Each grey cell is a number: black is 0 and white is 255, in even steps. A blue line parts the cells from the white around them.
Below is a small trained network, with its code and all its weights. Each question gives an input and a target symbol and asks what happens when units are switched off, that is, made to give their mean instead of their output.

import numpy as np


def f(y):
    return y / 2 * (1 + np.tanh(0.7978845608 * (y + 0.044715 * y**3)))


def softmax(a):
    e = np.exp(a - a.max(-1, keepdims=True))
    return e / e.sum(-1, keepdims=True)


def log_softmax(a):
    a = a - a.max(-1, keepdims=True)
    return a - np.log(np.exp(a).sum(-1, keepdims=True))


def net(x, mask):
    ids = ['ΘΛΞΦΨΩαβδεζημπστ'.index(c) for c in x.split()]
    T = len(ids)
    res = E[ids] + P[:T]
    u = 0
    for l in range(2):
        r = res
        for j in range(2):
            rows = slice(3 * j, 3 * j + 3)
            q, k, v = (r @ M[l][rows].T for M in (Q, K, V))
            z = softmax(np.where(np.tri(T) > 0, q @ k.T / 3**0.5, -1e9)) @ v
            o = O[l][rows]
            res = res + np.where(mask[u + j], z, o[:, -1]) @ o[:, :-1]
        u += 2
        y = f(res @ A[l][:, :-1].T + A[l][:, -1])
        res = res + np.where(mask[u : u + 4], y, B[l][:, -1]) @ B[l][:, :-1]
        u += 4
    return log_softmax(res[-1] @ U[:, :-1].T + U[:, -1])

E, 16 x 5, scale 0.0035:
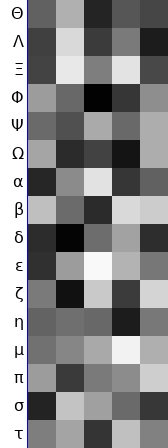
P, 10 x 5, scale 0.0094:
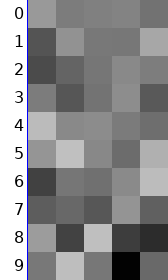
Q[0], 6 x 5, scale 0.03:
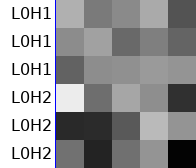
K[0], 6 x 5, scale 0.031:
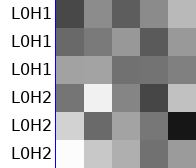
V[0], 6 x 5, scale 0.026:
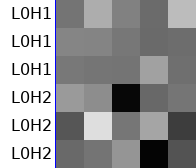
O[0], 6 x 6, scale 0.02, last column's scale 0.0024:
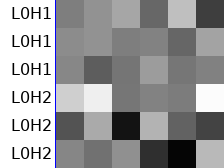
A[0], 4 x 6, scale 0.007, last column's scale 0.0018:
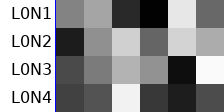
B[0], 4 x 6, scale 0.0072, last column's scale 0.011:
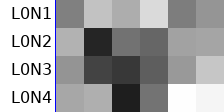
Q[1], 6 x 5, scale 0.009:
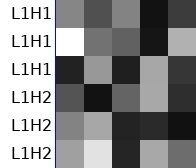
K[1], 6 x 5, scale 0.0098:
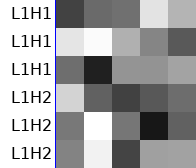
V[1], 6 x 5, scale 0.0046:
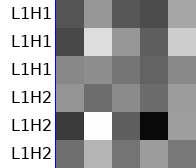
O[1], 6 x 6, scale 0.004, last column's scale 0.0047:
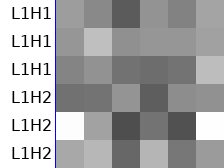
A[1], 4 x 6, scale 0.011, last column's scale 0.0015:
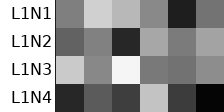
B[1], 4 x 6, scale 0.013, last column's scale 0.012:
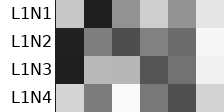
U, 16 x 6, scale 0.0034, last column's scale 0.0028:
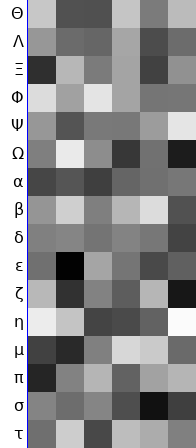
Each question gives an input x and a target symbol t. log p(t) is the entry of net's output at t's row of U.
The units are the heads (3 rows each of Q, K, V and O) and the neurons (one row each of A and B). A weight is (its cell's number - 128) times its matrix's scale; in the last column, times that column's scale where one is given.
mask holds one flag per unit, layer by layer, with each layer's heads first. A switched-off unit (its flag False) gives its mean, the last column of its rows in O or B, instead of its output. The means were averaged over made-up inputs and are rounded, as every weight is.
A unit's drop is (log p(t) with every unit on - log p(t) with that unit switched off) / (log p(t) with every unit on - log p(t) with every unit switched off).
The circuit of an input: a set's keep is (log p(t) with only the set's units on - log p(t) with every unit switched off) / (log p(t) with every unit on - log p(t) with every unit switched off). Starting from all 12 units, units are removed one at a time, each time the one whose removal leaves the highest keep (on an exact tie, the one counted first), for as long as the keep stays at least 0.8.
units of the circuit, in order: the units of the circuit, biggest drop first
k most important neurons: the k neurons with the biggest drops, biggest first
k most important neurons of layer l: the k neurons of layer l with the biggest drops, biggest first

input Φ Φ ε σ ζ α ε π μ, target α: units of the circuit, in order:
L0H2, L0N4, L1N2, L0N3
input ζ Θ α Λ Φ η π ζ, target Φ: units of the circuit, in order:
L0H2, L1N2
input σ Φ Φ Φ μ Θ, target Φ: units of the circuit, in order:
L1N1, L0H2, L1N2, L0N4
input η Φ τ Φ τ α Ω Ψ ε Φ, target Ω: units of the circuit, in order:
L0H2, L1N3
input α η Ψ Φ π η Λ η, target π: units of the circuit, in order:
L0H2, L1N3, L1N1, L0N3
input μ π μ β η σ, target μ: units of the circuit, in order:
L0H2
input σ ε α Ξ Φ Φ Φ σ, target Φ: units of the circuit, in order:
L0H2, L1N1, L1N2
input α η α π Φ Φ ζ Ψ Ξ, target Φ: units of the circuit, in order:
L0H2, L1N1, L1N2
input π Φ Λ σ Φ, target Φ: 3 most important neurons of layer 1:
L1N1, L1N2, L1N3
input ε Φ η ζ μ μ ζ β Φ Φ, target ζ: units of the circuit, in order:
L0H2, L0N4
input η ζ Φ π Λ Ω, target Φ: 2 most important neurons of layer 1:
L1N1, L1N2
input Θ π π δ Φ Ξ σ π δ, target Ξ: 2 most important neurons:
L1N2, L1N1
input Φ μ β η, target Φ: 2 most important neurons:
L1N1, L1N2
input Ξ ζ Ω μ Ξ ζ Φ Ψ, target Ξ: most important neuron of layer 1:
L1N2
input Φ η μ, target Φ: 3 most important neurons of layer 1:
L1N1, L1N2, L1N3
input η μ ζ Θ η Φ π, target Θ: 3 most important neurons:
L1N1, L0N4, L1N3
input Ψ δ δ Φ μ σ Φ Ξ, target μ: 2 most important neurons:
L0N2, L1N3
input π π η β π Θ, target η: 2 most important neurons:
L0N4, L1N3
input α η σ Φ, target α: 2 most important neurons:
L0N4, L1N2
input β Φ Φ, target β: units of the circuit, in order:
L0H2
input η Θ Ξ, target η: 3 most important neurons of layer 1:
L1N3, L1N1, L1N2
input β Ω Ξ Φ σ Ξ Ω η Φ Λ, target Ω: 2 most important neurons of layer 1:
L1N3, L1N1
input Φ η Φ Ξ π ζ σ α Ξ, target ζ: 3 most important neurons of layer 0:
L0N4, L0N2, L0N3
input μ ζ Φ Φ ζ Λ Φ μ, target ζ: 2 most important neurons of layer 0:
L0N4, L0N2
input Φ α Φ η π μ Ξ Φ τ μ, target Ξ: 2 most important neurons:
L1N2, L1N1
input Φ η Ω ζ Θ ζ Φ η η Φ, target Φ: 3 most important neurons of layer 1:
L1N1, L1N2, L1N3
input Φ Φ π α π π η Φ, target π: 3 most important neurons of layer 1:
L1N3, L1N1, L1N4
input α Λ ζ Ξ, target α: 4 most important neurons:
L0N4, L1N2, L0N3, L1N1
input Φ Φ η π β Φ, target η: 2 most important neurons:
L0N4, L1N3
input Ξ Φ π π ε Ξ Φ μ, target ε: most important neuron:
L1N4
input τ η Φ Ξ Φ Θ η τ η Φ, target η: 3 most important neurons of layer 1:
L1N3, L1N1, L1N2
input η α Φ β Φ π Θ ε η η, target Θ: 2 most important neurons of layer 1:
L1N1, L1N3
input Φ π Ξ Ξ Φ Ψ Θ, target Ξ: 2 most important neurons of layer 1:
L1N2, L1N1
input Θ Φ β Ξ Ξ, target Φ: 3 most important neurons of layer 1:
L1N1, L1N2, L1N3
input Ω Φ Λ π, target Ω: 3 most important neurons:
L1N3, L1N1, L0N4
